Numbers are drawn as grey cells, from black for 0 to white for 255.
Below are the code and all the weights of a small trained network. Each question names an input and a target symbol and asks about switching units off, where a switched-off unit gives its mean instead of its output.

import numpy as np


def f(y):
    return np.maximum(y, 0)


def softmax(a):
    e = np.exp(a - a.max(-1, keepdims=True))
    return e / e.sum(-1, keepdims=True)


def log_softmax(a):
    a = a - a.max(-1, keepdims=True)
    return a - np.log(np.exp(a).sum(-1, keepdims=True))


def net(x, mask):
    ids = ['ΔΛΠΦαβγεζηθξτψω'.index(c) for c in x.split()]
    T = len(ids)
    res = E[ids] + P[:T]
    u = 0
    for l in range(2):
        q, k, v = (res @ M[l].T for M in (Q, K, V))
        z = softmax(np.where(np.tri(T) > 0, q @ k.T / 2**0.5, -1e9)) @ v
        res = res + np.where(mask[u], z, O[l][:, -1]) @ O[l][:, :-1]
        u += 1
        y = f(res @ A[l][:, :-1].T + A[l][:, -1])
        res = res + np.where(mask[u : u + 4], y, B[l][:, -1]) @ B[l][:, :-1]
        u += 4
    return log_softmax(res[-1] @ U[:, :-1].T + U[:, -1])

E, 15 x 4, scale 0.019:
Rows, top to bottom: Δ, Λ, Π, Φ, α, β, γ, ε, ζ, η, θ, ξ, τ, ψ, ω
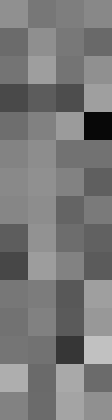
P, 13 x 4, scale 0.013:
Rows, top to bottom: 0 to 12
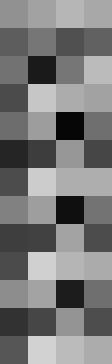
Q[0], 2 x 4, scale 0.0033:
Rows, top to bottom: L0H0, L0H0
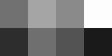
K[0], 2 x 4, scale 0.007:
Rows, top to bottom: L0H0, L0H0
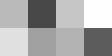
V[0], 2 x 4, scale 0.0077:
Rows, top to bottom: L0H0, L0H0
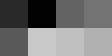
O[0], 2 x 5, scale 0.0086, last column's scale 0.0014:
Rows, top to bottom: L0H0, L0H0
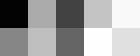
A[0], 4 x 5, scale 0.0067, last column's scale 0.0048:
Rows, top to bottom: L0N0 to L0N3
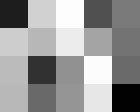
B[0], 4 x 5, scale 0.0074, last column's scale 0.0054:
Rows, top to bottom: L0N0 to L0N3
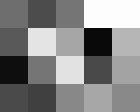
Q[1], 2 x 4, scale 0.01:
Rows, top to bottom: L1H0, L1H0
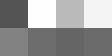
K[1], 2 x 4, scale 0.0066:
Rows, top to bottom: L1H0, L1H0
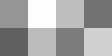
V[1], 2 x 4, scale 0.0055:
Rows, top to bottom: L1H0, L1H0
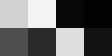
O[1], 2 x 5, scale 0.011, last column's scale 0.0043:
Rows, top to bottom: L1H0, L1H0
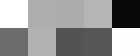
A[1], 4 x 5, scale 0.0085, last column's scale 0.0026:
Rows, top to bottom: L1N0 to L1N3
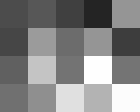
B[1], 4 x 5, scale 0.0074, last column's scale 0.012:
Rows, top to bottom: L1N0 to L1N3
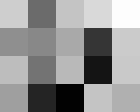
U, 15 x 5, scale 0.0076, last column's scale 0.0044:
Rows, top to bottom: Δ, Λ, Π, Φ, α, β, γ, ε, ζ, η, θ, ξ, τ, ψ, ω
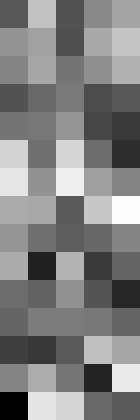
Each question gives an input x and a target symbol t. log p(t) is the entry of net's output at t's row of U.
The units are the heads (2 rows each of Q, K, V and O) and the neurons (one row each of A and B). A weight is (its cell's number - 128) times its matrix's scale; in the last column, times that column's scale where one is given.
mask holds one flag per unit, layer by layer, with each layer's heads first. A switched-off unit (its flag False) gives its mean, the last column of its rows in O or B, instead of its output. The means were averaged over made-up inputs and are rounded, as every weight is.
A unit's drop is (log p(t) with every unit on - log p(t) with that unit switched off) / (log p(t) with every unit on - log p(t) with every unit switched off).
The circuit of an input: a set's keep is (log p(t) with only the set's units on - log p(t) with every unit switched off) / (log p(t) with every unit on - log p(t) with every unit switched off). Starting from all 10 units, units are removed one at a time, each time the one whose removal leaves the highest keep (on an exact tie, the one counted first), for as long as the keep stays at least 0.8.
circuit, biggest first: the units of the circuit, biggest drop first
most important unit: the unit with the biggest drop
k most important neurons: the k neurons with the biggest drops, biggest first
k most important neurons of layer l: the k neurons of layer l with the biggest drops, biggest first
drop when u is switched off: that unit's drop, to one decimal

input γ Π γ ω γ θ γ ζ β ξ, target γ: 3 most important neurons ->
(L1N2 L0N1 L0N0)
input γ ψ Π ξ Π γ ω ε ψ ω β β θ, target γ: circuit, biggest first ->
(L1H0 L0H0 L0N1)
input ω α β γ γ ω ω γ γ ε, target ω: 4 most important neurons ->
(L0N1 L0N2 L1N3 L0N3)
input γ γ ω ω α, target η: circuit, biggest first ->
(L1N0 L0H0)
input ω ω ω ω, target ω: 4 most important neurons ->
(L0N2 L0N3 L0N1 L1N1)
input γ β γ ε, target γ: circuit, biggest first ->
(L1H0 L0H0)
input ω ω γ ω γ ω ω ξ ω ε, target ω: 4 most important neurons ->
(L0N2 L0N1 L1N3 L0N3)
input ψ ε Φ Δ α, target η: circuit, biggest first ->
(L1N0 L1H0)
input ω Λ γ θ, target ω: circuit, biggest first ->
(L1H0 L0N2 L1N3 L0H0)
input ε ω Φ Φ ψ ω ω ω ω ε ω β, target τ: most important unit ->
L1N2
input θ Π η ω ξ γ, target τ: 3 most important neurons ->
(L1N2 L0N0 L0N1)
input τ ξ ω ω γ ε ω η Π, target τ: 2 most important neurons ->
(L0N1 L1N2)
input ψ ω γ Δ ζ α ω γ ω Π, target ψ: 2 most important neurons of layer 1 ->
(L1N2 L1N0)
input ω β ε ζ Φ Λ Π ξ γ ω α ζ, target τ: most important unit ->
L1N2
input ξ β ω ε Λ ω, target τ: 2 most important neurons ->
(L1N2 L0N0)
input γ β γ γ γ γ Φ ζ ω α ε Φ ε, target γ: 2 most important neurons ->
(L1N2 L0N1)
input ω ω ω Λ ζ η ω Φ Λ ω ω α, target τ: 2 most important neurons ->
(L0N0 L1N2)
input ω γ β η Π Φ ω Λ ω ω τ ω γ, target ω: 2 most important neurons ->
(L0N1 L0N2)
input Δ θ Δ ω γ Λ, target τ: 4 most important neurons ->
(L1N2 L0N0 L0N1 L1N0)
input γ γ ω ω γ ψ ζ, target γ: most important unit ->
L1H0
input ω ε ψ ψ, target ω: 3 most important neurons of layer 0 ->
(L0N1 L0N2 L0N3)
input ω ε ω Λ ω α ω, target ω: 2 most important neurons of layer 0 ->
(L0N2 L0N1)
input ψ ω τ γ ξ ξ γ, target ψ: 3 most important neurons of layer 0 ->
(L0N1 L0N2 L0N0)
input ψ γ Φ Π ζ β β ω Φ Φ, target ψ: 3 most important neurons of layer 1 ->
(L1N2 L1N0 L1N1)
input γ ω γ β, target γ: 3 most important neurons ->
(L0N1 L1N2 L0N0)
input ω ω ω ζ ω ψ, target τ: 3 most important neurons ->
(L1N2 L0N1 L1N0)
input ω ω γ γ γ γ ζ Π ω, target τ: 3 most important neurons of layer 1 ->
(L1N2 L1N3 L1N1)
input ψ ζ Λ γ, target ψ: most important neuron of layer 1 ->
(L1N0)
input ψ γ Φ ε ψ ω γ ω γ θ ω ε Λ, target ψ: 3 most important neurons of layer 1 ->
(L1N2 L1N0 L1N1)
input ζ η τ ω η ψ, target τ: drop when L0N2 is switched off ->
-0.1
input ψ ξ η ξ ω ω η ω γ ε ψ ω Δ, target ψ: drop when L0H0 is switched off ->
0.3
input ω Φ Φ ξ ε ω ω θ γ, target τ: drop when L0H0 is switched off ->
0.2
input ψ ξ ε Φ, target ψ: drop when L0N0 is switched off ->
0.1
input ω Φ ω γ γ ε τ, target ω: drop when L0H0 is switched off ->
0.2
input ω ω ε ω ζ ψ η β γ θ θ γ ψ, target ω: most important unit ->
L0N1
